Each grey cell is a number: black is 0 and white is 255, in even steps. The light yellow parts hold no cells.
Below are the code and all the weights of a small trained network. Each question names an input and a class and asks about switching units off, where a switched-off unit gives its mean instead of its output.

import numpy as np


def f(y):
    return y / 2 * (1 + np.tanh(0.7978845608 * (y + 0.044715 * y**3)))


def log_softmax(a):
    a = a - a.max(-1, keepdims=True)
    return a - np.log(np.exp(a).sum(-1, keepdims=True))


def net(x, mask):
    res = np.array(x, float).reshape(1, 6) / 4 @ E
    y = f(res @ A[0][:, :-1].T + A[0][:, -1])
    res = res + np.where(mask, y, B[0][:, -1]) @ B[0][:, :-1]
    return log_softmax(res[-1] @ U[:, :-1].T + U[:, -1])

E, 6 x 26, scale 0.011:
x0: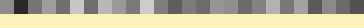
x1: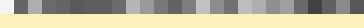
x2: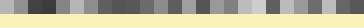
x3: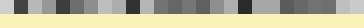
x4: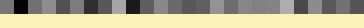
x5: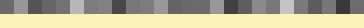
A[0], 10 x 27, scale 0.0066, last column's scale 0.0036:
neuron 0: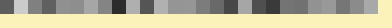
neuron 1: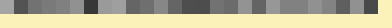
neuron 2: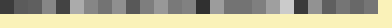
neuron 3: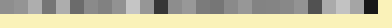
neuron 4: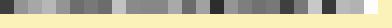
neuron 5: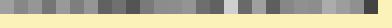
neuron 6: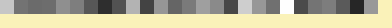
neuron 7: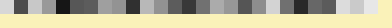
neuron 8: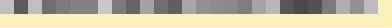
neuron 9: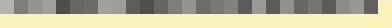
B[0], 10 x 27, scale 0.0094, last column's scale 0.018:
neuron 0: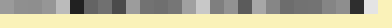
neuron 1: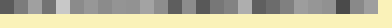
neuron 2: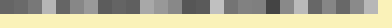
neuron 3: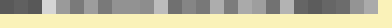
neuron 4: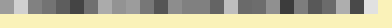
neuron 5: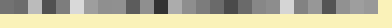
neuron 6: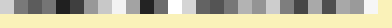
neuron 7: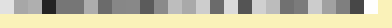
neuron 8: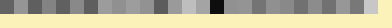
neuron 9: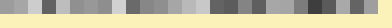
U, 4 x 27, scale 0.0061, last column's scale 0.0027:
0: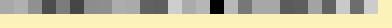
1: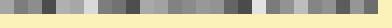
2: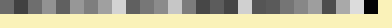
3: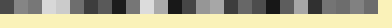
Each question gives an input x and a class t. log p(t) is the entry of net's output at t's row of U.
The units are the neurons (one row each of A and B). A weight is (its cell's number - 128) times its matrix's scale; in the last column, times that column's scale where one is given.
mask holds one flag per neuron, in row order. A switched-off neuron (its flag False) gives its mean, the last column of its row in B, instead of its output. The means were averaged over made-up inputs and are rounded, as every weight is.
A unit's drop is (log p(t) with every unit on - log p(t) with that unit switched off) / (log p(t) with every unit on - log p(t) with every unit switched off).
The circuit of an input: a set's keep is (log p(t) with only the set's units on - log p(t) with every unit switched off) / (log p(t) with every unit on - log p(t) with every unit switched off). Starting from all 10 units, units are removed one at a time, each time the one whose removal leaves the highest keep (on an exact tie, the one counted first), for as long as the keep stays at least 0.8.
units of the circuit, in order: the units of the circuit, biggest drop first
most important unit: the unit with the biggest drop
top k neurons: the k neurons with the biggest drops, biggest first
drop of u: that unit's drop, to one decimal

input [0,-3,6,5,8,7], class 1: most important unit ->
neuron 2
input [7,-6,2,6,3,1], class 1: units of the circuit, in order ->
(neuron 6; neuron 2)
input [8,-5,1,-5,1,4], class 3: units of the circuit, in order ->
(neuron 7; neuron 6)
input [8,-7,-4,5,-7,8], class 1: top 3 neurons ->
(neuron 6; neuron 4; neuron 0)
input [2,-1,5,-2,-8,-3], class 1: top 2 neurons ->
(neuron 6; neuron 4)
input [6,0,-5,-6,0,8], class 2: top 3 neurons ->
(neuron 7; neuron 4; neuron 2)
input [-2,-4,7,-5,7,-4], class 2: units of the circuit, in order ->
(neuron 7; neuron 2)
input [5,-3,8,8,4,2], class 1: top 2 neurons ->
(neuron 2; neuron 6)
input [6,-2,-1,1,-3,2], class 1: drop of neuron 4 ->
0.3
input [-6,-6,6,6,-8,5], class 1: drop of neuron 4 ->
0.2
